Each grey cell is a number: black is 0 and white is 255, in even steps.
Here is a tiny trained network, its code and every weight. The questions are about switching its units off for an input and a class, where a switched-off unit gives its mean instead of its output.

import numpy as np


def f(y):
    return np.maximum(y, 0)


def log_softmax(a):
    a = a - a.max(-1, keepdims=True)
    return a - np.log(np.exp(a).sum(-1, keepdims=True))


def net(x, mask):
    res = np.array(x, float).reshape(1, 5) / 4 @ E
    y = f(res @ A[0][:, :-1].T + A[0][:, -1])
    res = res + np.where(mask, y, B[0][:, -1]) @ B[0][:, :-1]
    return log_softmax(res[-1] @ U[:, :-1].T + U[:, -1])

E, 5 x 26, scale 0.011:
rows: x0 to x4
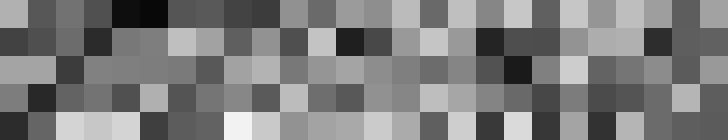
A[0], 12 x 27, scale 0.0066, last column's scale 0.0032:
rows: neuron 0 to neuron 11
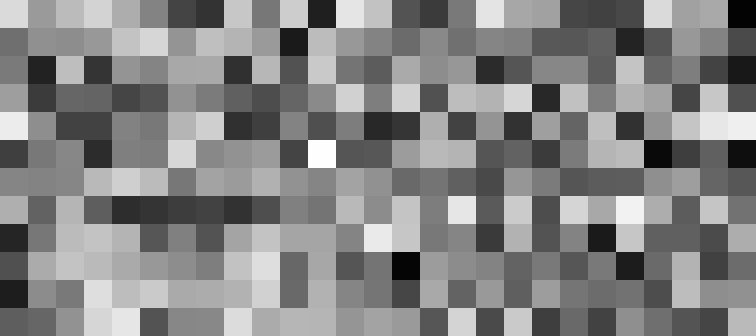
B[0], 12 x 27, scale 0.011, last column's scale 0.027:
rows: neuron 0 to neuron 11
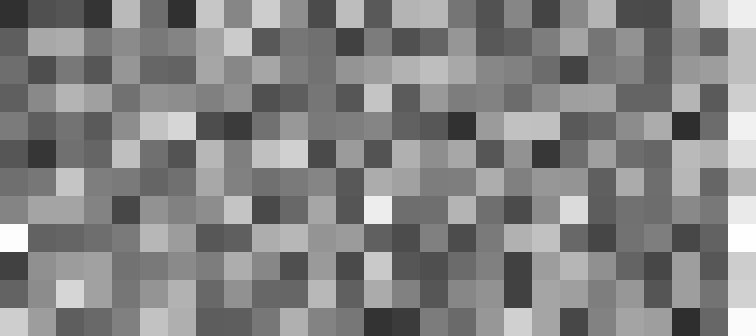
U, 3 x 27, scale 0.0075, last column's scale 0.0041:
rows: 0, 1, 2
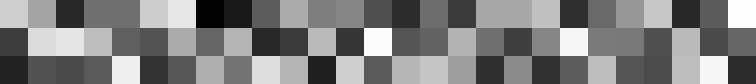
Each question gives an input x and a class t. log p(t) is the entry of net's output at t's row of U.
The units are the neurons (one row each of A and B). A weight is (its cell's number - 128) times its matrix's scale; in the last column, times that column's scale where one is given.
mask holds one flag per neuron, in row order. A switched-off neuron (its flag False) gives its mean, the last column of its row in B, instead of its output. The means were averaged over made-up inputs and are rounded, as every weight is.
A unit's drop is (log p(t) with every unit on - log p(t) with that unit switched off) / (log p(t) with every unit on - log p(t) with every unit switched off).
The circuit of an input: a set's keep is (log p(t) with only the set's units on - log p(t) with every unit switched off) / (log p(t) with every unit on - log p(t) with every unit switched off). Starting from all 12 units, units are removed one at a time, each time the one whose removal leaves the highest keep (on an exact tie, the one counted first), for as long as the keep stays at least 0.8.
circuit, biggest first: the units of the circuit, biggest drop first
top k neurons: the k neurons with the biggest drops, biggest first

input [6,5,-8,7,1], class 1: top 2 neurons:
neuron 7; neuron 0
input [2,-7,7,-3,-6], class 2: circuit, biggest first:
neuron 0
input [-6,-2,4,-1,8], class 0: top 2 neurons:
neuron 11; neuron 8
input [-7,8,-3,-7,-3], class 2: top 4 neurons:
neuron 5; neuron 7; neuron 2; neuron 3
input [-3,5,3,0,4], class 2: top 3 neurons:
neuron 5; neuron 4; neuron 2
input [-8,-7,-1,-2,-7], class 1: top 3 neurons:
neuron 11; neuron 8; neuron 9
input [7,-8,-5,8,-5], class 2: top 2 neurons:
neuron 0; neuron 10
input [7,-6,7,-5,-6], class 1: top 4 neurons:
neuron 7; neuron 11; neuron 8; neuron 3
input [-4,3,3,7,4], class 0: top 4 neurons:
neuron 11; neuron 8; neuron 7; neuron 0
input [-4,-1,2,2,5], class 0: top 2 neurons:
neuron 11; neuron 8
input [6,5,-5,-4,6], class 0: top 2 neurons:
neuron 8; neuron 11
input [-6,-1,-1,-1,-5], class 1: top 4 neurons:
neuron 11; neuron 8; neuron 9; neuron 10
